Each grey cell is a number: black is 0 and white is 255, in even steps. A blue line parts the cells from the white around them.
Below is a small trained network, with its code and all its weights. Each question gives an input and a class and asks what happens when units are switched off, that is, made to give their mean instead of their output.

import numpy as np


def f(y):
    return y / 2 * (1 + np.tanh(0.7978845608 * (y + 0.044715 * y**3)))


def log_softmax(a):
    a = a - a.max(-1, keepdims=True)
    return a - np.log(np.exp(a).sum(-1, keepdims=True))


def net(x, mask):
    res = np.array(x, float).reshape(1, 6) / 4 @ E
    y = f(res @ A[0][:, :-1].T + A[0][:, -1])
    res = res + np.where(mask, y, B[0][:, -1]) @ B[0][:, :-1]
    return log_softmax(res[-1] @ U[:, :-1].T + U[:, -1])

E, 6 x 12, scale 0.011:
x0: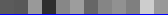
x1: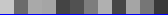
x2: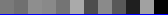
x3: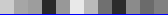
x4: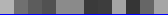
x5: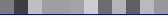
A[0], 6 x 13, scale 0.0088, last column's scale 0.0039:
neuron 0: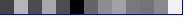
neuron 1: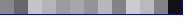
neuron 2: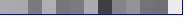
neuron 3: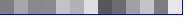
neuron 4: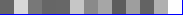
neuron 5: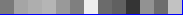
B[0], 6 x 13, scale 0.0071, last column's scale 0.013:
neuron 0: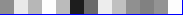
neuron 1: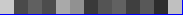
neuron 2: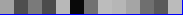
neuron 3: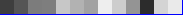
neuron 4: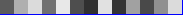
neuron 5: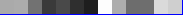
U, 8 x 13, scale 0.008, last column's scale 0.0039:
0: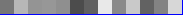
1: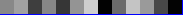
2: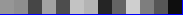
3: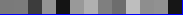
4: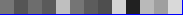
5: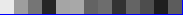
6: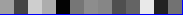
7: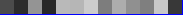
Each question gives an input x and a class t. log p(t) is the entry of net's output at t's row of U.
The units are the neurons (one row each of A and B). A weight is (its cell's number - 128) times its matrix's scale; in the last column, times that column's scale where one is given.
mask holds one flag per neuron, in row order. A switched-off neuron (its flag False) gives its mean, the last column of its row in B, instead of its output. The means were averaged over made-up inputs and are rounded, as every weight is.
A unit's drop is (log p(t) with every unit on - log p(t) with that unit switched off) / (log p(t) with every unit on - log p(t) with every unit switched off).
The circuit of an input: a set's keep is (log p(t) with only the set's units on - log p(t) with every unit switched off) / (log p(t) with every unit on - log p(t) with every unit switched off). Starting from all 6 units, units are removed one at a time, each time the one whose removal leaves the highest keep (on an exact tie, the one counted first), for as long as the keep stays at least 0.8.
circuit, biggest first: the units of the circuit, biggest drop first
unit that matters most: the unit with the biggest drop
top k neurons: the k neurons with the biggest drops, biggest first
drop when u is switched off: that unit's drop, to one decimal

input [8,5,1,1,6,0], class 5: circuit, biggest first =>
[neuron 0]
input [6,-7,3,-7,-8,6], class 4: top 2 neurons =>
[neuron 1; neuron 4]
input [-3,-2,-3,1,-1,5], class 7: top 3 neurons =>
[neuron 0; neuron 3; neuron 4]
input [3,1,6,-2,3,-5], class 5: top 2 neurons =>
[neuron 3; neuron 5]
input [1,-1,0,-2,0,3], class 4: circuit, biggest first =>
[neuron 4; neuron 0]
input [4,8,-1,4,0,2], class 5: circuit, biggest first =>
[neuron 0; neuron 1]
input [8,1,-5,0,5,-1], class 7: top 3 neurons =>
[neuron 0; neuron 1; neuron 5]
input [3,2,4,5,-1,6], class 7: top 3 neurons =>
[neuron 3; neuron 0; neuron 4]
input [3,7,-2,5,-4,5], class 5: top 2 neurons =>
[neuron 1; neuron 0]
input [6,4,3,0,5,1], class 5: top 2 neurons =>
[neuron 0; neuron 3]
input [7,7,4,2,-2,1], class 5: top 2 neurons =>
[neuron 1; neuron 0]
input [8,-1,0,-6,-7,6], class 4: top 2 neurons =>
[neuron 1; neuron 4]
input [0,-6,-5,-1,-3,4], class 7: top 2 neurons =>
[neuron 0; neuron 3]
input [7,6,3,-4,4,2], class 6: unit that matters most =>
neuron 3
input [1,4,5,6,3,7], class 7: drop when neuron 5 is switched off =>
-0.1
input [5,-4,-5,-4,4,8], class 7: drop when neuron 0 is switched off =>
0.3
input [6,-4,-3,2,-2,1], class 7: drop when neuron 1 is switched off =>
0.0
